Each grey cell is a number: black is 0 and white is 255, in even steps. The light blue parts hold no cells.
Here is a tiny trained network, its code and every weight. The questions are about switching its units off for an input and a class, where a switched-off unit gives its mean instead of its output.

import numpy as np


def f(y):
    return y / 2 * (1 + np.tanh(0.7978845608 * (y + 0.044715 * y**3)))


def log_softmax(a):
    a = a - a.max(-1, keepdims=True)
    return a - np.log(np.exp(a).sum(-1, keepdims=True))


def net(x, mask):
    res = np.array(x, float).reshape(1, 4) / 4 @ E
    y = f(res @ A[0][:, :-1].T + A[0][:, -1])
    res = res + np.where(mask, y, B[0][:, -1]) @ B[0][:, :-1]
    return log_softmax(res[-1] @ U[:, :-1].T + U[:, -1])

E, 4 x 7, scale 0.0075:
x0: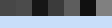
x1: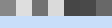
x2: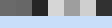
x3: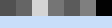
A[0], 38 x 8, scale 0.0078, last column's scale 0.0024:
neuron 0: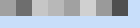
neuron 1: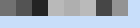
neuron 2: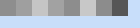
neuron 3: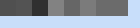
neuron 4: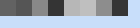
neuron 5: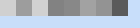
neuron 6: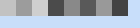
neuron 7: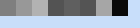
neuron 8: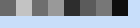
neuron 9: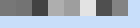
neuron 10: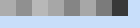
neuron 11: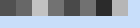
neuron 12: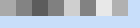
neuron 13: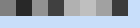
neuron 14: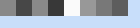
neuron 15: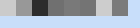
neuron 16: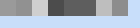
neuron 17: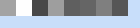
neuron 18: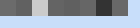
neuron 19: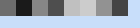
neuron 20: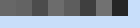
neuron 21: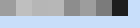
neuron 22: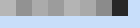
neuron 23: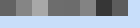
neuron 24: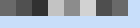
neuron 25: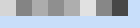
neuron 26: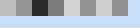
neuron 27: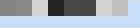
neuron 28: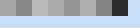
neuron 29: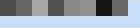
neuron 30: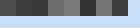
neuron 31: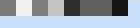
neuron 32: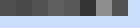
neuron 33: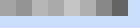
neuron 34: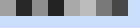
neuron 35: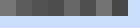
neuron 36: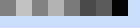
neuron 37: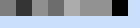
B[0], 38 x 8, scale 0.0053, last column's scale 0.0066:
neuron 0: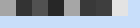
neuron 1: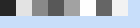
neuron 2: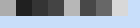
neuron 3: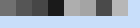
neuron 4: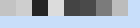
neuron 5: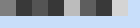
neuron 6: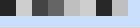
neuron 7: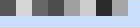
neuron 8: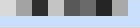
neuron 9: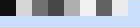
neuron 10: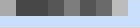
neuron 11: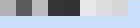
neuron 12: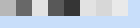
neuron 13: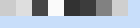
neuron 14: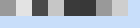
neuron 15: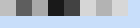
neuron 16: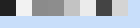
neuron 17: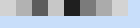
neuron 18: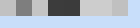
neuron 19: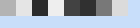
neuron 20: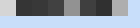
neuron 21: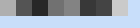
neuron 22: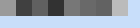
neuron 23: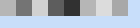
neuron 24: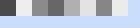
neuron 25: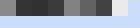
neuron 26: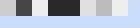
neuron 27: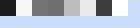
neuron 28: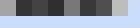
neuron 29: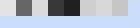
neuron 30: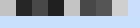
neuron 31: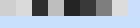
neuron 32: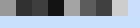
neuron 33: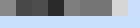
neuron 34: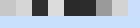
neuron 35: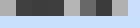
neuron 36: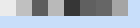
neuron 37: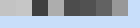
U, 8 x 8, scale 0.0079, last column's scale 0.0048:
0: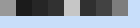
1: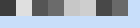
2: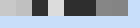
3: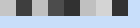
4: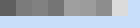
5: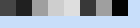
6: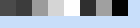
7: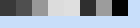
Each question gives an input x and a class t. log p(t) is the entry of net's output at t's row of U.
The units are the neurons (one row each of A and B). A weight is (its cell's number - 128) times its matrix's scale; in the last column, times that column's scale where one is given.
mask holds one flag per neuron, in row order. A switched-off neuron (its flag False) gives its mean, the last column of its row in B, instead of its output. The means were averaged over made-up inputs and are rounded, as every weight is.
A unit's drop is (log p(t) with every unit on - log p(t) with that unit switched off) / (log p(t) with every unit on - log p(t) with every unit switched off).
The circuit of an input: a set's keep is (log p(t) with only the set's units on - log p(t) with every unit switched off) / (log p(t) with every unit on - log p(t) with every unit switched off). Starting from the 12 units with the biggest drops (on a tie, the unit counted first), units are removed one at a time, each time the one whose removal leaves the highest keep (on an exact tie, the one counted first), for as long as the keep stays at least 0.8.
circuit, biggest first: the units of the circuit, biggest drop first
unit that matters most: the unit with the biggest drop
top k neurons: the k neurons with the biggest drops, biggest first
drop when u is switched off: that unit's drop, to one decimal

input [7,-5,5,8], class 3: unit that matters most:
neuron 29
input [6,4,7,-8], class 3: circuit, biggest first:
neuron 26; neuron 15
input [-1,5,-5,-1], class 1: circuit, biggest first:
neuron 27; neuron 16
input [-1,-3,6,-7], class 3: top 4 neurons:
neuron 26; neuron 12; neuron 27; neuron 15
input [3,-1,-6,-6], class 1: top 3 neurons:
neuron 27; neuron 16; neuron 6
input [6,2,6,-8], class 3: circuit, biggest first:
neuron 26; neuron 15
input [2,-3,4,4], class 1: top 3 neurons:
neuron 26; neuron 12; neuron 1
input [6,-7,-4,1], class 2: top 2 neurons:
neuron 34; neuron 13
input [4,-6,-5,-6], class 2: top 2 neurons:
neuron 13; neuron 34
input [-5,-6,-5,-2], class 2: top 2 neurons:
neuron 13; neuron 34
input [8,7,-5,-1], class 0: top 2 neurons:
neuron 32; neuron 30
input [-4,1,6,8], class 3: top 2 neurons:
neuron 29; neuron 11
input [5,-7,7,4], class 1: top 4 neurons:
neuron 1; neuron 24; neuron 9; neuron 3
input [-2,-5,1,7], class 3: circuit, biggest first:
neuron 29
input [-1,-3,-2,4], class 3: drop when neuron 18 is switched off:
0.2
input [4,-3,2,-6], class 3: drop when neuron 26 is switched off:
0.1
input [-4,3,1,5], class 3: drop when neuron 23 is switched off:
0.1
